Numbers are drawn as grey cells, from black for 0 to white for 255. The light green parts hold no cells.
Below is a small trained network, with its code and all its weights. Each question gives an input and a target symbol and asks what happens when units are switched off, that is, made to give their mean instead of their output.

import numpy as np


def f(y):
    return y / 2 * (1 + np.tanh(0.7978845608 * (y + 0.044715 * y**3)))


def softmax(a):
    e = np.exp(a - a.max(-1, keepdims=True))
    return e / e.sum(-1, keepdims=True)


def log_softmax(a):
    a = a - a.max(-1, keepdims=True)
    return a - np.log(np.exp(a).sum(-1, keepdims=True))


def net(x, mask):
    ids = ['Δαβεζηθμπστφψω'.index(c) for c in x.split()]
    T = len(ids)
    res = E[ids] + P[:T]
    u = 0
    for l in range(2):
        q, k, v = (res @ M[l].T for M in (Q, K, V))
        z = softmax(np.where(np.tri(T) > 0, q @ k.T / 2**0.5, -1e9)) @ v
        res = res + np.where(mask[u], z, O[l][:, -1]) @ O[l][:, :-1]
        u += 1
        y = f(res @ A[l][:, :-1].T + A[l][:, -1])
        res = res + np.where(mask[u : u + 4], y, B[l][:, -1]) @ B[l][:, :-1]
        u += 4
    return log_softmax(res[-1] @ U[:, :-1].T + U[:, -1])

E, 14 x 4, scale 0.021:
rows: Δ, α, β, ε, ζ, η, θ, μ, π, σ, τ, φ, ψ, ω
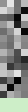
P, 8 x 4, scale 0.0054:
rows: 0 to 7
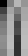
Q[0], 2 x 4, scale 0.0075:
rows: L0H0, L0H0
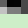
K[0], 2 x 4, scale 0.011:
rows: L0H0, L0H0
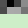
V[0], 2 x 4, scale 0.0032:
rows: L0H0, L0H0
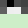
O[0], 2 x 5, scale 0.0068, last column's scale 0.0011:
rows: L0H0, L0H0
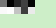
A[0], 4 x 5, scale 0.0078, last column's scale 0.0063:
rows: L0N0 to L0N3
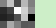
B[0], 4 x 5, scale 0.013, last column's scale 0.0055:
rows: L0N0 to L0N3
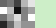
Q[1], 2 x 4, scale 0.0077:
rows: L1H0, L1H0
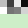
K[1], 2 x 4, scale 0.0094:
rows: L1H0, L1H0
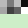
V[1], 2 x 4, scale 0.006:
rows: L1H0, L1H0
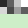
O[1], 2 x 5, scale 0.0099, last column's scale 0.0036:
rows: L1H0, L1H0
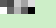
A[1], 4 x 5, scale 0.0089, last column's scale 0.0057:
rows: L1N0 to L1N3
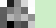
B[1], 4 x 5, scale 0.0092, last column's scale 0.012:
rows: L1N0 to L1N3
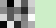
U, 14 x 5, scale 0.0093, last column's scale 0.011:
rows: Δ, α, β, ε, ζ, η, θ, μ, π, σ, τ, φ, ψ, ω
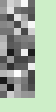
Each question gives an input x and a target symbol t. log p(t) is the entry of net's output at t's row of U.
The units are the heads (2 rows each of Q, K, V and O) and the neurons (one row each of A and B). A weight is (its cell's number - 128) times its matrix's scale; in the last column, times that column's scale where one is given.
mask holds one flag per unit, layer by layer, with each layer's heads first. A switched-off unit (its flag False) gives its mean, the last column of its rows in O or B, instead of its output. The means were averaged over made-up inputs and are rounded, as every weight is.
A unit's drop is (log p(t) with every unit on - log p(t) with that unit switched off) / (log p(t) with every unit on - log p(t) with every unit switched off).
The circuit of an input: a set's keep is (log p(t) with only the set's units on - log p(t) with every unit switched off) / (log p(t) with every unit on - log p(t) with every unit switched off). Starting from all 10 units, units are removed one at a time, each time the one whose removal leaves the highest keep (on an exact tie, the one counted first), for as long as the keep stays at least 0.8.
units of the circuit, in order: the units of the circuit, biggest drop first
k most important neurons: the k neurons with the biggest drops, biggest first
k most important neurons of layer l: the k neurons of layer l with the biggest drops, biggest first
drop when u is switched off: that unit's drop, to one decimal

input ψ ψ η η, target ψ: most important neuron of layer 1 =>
L1N0
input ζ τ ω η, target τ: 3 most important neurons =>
L1N1; L1N3; L0N0
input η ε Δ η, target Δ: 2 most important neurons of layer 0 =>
L0N0; L0N1
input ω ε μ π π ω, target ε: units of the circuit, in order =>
L0N2; L1N0
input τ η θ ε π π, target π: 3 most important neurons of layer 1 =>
L1N3; L1N2; L1N0
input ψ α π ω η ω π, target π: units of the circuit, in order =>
L1N3; L0H0
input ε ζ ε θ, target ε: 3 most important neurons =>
L0N1; L0N2; L1N0
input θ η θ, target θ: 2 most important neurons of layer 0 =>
L0N1; L0N2
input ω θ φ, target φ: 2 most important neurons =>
L0N2; L1N3
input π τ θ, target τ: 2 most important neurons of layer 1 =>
L1N1; L1N3
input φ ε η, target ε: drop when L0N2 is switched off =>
0.3
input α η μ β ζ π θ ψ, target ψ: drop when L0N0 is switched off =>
0.3
